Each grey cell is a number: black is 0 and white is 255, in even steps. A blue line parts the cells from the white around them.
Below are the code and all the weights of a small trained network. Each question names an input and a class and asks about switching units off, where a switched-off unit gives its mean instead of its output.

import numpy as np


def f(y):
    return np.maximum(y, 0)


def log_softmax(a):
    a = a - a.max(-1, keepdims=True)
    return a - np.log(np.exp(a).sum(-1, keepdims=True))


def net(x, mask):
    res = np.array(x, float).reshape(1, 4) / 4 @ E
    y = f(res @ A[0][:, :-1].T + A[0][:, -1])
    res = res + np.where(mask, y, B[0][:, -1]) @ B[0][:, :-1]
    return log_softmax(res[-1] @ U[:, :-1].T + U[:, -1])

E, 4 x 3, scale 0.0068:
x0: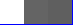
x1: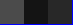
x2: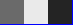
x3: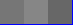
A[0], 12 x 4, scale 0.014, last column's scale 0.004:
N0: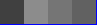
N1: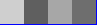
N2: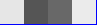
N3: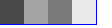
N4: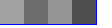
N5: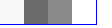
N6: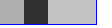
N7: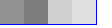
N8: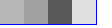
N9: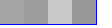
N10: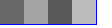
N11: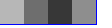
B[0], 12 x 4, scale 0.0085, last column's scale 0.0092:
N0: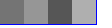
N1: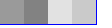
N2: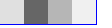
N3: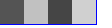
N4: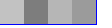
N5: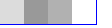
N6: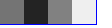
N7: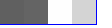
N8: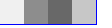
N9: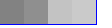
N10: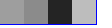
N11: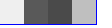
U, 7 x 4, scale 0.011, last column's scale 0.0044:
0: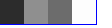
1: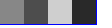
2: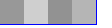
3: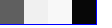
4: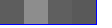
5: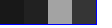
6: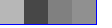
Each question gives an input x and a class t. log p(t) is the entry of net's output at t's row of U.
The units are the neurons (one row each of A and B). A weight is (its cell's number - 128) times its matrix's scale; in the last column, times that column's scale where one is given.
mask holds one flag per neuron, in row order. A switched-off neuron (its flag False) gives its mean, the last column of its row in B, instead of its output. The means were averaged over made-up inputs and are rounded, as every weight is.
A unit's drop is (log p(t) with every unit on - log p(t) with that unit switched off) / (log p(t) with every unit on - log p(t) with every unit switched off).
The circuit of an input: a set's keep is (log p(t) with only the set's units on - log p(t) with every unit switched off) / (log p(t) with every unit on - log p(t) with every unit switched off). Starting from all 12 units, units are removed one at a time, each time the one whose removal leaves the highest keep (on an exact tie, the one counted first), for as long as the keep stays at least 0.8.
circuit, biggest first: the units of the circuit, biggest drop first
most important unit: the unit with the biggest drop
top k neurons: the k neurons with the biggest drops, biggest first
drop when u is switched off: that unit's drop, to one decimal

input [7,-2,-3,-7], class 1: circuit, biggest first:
[N1; N7]
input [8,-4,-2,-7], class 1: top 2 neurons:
[N1; N7]
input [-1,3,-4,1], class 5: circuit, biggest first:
[N5; N8; N11; N2]
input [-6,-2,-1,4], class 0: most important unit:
N5
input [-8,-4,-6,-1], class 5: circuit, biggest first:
[N5; N2; N8]
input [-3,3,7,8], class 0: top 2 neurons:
[N5; N2]
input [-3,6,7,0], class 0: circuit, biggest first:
[N5; N2]
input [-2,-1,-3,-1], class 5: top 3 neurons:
[N5; N2; N8]
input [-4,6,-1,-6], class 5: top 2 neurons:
[N5; N8]
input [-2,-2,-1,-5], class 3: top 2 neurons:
[N11; N6]
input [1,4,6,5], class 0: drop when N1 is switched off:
0.2
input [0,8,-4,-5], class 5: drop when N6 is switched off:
0.2
